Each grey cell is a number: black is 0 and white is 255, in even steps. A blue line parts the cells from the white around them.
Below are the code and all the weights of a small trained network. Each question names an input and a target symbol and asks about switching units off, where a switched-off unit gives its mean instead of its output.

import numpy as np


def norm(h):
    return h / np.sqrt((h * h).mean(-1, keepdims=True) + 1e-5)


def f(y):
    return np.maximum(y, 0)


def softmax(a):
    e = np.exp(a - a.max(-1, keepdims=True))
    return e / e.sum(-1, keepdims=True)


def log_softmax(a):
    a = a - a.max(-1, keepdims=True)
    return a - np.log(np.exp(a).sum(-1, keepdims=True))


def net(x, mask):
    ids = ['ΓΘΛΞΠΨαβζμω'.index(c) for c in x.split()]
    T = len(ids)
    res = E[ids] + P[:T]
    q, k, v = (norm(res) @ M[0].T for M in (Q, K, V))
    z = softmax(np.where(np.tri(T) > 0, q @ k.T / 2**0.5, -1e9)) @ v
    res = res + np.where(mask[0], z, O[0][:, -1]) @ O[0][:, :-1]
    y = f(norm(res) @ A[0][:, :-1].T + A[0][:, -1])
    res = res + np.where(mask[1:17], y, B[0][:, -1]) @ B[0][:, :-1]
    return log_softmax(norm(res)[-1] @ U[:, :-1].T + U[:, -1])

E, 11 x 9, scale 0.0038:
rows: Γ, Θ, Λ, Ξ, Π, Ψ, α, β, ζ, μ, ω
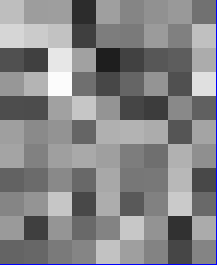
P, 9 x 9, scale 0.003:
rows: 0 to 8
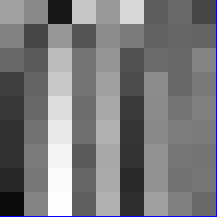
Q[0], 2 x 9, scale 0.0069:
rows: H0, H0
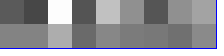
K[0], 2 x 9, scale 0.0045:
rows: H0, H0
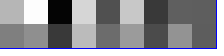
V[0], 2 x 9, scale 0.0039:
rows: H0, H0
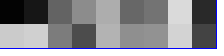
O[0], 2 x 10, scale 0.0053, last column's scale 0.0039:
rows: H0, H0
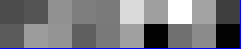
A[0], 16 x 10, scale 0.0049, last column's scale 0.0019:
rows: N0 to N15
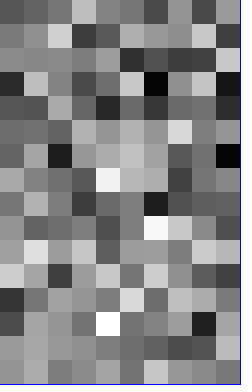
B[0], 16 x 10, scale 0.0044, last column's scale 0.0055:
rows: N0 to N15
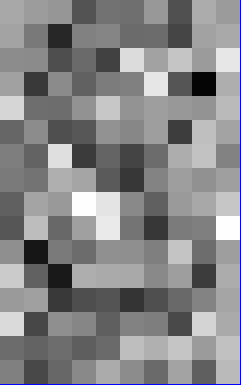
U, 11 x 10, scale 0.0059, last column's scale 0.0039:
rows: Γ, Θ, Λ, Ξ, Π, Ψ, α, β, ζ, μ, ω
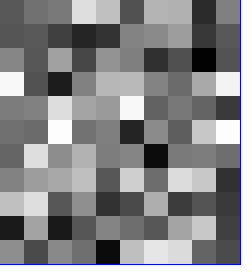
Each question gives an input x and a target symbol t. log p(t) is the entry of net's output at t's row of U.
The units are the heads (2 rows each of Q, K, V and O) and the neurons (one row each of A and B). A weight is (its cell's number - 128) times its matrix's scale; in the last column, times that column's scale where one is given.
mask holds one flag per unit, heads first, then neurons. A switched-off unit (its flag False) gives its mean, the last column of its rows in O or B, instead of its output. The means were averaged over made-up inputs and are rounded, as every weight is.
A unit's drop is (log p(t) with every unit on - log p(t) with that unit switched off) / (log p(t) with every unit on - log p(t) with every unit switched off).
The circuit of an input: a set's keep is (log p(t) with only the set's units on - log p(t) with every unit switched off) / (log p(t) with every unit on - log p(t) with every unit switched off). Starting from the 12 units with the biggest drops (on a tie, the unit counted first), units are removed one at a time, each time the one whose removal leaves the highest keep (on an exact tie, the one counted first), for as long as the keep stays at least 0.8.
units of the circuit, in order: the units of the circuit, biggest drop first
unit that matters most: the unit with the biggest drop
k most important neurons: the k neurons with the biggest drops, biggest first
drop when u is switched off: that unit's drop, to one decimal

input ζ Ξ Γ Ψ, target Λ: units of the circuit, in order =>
(H0, N3)
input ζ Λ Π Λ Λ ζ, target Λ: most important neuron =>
(N3)
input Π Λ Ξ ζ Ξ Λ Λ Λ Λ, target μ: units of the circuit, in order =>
(H0, N12, N1)
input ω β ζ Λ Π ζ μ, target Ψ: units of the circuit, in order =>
(N7, N11)
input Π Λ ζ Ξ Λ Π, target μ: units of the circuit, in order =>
(H0, N12, N5)
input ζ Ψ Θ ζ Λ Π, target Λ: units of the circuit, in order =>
(H0, N3)
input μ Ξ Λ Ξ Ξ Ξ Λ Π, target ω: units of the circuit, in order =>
(N2, N9)
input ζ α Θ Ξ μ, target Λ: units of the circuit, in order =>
(H0, N3)
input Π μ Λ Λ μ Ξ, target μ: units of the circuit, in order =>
(H0, N12, N1, N4)
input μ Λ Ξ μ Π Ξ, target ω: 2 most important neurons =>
(N9, N2)
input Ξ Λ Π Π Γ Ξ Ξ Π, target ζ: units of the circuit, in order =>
(H0, N2)
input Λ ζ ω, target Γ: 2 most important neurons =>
(N7, N2)
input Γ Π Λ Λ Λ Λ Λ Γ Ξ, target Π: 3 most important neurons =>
(N8, N3, N2)
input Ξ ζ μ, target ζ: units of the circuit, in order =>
(H0)
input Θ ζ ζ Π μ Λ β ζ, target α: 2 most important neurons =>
(N8, N2)
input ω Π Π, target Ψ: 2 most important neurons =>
(N11, N0)
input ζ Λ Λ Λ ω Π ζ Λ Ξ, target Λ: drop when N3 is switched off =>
0.6
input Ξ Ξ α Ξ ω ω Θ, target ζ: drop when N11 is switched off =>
0.0
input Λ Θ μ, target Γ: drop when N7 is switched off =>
0.1
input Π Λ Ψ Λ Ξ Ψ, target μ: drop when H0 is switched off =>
1.4
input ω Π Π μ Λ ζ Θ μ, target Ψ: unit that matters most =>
N2
